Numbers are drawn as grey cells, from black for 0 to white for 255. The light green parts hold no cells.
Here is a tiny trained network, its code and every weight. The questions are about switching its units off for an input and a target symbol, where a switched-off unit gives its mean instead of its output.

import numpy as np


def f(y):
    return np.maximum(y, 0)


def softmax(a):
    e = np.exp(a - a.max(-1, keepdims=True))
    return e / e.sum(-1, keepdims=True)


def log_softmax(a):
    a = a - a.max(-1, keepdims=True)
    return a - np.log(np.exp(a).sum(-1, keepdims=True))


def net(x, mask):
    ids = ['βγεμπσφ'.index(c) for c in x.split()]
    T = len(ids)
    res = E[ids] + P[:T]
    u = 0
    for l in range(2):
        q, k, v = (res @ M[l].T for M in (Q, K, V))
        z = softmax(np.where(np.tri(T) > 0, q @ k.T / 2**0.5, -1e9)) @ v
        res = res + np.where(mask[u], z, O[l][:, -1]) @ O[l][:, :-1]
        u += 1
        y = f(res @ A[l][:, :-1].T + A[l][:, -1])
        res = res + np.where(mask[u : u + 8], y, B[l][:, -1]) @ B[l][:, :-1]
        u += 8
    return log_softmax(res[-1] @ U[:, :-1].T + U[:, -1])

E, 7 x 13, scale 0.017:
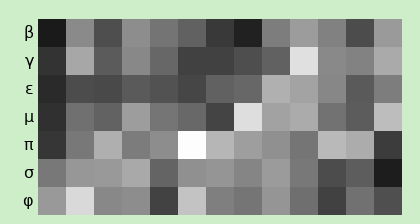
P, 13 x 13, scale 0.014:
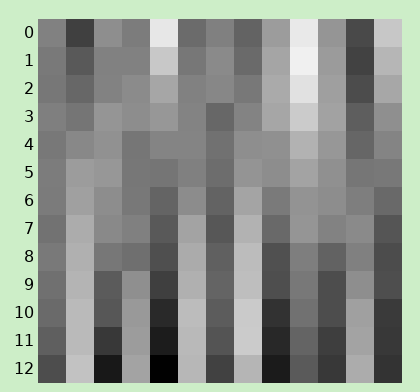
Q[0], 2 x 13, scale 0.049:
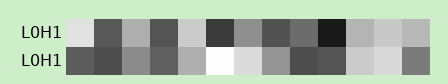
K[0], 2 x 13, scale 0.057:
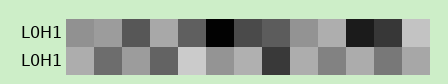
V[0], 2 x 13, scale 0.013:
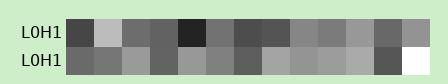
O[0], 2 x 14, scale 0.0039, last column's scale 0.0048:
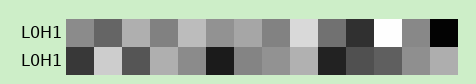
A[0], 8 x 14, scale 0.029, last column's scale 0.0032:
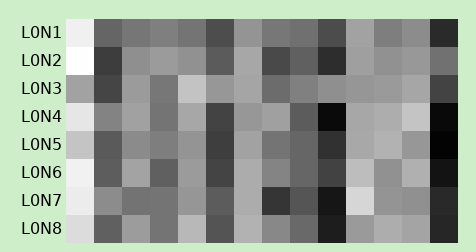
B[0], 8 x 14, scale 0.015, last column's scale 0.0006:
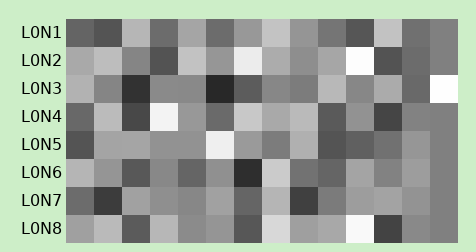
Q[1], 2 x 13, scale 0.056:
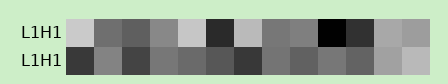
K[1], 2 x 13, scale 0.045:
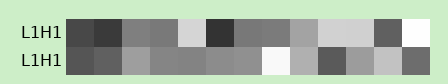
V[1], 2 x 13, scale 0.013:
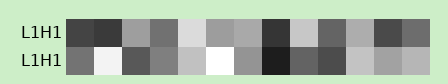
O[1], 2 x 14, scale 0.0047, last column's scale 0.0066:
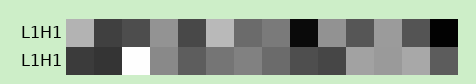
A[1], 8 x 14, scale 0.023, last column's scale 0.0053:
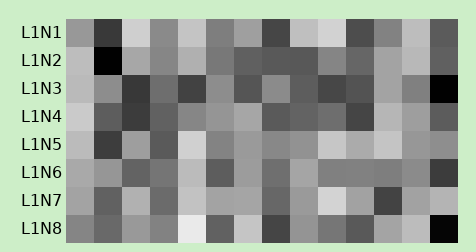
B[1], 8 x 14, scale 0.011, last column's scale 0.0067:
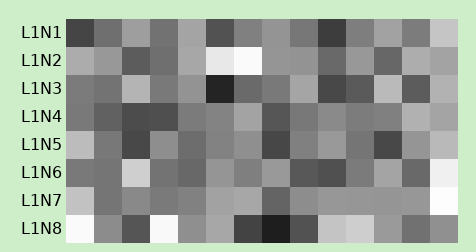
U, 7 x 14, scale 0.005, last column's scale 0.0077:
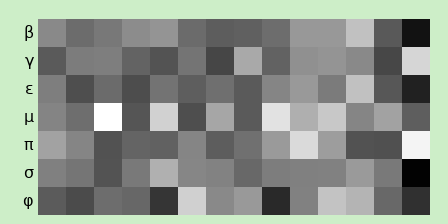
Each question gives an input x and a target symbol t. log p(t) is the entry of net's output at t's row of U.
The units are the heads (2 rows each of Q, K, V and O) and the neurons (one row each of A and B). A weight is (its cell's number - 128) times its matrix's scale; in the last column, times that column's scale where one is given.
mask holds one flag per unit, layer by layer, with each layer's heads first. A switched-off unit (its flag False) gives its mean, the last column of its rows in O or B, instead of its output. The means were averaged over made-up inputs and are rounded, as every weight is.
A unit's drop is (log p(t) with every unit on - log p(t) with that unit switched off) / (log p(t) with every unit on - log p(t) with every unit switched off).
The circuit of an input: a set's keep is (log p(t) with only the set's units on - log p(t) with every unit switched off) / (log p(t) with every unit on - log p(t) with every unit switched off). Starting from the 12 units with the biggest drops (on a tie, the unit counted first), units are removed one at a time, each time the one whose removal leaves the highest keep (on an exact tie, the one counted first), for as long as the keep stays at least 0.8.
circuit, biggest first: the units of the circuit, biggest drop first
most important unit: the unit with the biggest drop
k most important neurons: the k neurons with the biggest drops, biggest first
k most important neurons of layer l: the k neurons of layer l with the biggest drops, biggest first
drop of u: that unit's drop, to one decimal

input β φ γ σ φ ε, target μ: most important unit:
L1N1
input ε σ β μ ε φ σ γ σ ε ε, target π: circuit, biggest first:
[L0H1; L1H1; L1N5]
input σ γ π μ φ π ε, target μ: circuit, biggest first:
[L0H1; L1H1]
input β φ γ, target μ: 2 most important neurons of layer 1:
[L1N1; L1N7]
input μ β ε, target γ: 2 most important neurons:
[L1N6; L1N7]
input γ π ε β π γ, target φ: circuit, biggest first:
[L1H1; L1N2]
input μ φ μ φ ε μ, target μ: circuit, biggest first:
[L0H1; L1N1]
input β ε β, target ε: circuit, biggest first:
[L0H1; L1H1; L1N3]
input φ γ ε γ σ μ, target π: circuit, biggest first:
[L1H1; L0H1; L1N5]
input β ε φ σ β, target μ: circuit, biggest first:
[L0H1; L1N7; L1N1]
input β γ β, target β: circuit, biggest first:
[L0H1; L1N8; L1N1]
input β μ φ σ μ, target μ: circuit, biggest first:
[L0H1; L1N7]
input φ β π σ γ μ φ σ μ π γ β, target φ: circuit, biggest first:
[L1H1; L0H1]
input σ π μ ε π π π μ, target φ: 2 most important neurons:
[L1N2; L0N3]
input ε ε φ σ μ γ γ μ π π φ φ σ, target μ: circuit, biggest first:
[L1H1]
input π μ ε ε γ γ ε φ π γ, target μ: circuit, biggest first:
[L0H1; L1H1]
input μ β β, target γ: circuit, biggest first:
[L0H1; L1N6; L1H1]
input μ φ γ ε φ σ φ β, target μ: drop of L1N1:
0.2
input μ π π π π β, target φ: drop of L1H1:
1.1
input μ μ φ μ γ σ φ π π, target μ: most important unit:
L1H1
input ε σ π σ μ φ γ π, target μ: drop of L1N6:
0.1
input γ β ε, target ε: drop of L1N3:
0.3
